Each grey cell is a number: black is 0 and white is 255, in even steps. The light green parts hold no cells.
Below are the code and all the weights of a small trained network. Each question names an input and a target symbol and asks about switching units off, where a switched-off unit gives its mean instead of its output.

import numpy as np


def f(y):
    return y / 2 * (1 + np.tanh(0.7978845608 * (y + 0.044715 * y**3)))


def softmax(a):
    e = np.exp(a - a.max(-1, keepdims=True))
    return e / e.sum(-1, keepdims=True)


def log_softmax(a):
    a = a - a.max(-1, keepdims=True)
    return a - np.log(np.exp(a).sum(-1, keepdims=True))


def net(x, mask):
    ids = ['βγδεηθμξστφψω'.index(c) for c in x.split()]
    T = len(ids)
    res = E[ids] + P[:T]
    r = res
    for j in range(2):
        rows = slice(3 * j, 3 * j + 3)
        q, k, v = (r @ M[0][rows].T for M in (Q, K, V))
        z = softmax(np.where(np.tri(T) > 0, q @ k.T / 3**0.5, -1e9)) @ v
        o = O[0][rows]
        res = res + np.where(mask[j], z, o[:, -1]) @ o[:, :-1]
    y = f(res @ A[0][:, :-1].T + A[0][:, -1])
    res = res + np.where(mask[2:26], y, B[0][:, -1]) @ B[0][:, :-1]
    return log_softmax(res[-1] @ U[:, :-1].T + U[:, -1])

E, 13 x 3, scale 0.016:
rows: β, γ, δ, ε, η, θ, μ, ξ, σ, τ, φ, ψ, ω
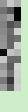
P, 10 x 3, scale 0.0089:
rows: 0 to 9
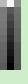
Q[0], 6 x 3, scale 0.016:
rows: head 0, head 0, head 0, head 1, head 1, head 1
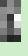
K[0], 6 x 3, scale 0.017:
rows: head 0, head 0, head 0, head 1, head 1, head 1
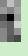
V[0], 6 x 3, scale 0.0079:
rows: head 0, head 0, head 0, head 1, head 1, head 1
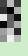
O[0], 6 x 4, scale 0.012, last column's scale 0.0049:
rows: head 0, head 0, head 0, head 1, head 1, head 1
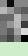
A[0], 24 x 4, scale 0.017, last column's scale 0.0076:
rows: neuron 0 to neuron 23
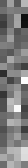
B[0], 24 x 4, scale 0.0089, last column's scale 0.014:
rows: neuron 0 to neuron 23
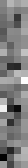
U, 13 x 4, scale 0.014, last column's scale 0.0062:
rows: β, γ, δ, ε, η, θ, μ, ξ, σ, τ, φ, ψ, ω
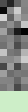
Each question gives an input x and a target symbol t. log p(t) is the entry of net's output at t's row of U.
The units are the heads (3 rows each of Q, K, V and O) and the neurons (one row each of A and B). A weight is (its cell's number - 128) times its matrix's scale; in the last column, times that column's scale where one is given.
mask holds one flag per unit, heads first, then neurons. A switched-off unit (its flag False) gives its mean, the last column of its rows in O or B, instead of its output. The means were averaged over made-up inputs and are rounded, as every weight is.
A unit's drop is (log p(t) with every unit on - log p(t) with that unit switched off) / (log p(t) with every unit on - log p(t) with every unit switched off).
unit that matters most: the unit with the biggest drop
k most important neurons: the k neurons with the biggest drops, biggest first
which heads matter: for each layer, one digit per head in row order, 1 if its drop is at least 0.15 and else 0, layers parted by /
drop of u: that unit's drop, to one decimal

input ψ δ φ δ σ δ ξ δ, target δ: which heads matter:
10
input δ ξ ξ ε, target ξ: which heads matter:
10
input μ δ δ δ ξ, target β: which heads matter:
00
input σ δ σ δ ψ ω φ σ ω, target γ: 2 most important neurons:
[neuron 22; neuron 15]
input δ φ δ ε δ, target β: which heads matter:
10
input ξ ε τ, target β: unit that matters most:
neuron 22
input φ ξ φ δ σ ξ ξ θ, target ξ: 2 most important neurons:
[neuron 22; neuron 21]
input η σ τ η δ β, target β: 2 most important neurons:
[neuron 21; neuron 11]
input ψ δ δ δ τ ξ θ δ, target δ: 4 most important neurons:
[neuron 11; neuron 7; neuron 22; neuron 21]
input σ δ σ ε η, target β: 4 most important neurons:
[neuron 22; neuron 21; neuron 15; neuron 11]
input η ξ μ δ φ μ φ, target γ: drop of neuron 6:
0.1
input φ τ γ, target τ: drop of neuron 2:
0.0
